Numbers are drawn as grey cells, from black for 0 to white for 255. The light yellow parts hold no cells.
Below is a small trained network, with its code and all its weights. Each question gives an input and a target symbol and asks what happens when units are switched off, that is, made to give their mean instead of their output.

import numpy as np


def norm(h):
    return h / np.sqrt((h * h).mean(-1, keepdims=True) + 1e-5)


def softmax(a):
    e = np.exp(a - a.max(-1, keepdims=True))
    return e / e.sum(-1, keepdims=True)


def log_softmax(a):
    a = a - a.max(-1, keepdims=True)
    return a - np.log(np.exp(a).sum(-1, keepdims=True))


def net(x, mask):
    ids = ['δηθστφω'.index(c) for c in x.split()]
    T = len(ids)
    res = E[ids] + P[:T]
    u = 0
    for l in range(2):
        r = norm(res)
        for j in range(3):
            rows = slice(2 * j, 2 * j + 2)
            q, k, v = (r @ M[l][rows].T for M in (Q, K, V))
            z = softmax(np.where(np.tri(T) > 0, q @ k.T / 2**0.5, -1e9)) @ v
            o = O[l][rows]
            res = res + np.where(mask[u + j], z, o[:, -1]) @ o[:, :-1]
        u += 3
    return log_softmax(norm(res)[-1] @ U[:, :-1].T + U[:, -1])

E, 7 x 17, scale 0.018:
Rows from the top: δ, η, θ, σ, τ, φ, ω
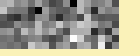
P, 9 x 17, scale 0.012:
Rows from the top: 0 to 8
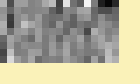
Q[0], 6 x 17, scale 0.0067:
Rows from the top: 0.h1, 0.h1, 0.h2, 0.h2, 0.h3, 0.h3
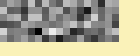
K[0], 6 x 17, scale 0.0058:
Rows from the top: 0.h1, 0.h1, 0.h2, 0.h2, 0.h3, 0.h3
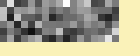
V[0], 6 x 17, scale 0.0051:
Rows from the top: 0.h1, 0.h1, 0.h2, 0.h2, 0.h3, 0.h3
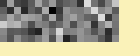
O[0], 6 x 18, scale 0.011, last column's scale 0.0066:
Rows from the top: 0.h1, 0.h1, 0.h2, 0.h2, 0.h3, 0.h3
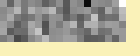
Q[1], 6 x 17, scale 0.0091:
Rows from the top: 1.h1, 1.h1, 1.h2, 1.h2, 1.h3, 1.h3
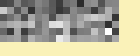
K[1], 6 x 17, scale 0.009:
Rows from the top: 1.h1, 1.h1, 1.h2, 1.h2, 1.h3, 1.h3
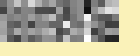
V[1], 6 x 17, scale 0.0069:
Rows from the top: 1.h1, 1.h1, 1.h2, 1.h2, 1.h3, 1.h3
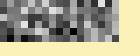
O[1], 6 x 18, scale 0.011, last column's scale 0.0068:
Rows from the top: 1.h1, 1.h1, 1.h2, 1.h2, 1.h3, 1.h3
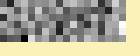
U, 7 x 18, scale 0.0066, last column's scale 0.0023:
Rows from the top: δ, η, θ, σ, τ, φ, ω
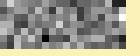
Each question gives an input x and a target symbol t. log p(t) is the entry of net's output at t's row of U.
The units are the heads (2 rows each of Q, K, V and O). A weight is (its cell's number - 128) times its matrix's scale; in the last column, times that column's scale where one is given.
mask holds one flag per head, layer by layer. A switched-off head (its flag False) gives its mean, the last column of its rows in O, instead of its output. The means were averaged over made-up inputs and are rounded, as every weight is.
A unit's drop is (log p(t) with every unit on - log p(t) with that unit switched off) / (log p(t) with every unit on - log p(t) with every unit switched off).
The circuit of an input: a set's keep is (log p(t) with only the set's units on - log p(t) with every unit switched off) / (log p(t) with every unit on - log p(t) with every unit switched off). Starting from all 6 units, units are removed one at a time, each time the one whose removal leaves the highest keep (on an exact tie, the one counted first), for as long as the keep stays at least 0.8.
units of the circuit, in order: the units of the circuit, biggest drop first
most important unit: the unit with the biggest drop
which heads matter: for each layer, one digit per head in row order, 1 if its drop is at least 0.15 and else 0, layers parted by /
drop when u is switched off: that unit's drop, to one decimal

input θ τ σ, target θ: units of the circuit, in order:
[1.h3]
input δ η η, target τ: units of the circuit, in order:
[0.h2 1.h3 0.h3]
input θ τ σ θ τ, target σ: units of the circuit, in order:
[0.h1 1.h2 1.h1]
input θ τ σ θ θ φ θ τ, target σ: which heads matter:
100 / 010
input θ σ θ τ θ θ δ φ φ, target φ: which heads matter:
001 / 000
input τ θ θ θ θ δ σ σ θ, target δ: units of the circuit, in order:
[0.h1 1.h3 1.h1]
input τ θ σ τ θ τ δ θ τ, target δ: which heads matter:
100 / 111
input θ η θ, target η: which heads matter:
000 / 011
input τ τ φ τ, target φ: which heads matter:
001 / 100
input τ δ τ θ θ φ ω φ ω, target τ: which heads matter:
000 / 001
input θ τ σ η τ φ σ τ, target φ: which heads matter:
101 / 101
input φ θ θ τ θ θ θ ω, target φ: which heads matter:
101 / 001
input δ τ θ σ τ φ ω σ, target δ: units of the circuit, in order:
[1.h1 1.h3]
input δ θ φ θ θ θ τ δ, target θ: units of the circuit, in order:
[0.h1 1.h3]
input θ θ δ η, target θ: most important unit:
0.h2
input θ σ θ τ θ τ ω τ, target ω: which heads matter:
100 / 110
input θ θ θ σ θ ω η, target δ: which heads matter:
110 / 111
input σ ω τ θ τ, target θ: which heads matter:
000 / 001
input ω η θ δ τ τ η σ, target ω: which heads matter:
000 / 110
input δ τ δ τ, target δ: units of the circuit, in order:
[1.h1]
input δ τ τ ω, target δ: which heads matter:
000 / 101
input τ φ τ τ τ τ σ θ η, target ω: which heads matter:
010 / 100
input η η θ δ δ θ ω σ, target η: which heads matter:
000 / 011
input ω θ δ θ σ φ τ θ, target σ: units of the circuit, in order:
[0.h1 1.h2]
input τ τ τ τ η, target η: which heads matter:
000 / 010
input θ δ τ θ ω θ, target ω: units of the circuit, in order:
[1.h2 1.h1]
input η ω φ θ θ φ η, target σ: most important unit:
1.h3
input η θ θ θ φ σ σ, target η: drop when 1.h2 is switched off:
0.6
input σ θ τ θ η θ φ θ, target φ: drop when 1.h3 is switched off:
0.3
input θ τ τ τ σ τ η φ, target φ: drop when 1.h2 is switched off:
-0.1
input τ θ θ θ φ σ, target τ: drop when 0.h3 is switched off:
0.0
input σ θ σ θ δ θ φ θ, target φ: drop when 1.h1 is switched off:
0.1
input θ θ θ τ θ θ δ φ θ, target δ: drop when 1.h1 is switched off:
0.2
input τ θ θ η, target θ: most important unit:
0.h1
